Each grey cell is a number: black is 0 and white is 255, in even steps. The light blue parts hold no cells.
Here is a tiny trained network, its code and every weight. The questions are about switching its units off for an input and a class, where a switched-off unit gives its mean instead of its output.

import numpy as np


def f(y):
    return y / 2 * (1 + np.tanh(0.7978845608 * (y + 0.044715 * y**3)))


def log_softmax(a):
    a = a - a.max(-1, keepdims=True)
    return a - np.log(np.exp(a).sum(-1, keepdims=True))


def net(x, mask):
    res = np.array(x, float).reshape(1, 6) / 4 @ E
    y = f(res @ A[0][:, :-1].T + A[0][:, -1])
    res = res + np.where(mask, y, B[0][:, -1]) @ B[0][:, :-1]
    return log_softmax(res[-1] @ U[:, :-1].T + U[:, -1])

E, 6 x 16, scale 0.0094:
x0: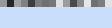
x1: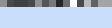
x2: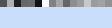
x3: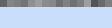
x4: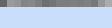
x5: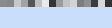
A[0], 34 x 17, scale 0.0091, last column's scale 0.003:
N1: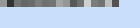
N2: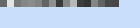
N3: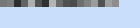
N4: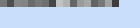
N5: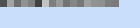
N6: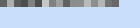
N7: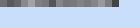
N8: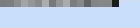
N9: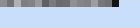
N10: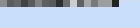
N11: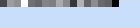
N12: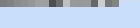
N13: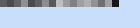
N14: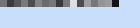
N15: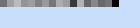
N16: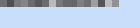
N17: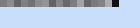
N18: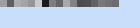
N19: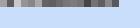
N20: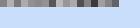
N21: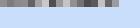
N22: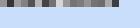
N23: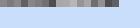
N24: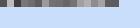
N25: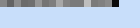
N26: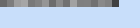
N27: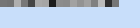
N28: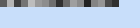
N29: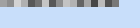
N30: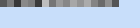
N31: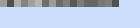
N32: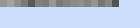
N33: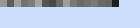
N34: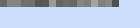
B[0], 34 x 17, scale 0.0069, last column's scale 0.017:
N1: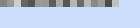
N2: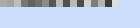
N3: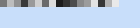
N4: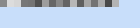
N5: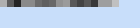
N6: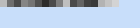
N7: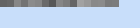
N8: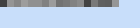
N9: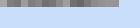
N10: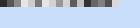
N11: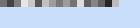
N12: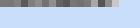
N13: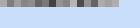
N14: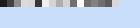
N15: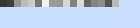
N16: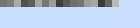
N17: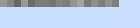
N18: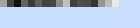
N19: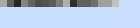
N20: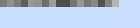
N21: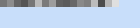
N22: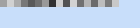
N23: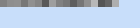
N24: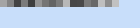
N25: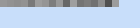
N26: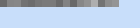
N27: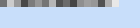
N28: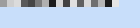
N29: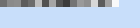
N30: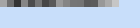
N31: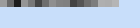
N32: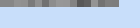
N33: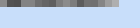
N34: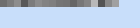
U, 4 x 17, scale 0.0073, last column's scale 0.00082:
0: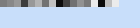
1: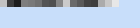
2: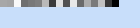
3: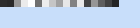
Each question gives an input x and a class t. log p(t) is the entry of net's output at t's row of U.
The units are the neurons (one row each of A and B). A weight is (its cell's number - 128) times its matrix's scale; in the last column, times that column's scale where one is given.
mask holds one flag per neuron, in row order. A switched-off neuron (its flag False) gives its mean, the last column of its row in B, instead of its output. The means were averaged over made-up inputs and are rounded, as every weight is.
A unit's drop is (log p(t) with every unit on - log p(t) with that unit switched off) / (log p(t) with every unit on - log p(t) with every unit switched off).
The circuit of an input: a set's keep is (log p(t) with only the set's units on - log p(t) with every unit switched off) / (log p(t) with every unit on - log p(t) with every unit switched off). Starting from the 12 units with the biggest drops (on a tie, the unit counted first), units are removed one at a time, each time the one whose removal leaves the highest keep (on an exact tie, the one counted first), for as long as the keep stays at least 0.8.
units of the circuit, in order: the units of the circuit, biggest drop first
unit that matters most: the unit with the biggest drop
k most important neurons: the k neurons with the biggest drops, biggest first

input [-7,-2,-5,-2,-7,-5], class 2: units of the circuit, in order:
[N28]
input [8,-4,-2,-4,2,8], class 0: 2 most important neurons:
[N29, N21]
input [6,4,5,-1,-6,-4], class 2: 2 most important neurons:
[N1, N18]
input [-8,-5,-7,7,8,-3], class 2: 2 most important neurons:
[N28, N2]
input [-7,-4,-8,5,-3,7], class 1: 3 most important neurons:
[N18, N19, N3]
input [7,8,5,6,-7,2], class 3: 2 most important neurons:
[N14, N10]
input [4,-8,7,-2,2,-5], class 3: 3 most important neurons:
[N11, N15, N18]
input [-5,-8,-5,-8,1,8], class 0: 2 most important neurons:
[N29, N21]
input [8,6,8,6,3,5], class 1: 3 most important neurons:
[N6, N30, N28]
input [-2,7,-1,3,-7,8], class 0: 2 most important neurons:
[N29, N27]
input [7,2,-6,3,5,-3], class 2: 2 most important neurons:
[N22, N1]
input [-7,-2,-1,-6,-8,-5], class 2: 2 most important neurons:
[N28, N2]
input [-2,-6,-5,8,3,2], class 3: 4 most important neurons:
[N15, N11, N6, N30]
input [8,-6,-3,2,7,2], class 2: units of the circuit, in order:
[N22]
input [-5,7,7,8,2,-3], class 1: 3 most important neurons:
[N6, N24, N30]
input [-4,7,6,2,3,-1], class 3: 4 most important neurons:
[N14, N10, N18, N19]
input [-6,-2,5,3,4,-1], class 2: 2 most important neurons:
[N28, N18]
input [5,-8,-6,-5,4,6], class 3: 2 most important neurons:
[N15, N11]
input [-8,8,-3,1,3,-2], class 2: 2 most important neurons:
[N28, N2]
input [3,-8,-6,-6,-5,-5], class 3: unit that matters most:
N15
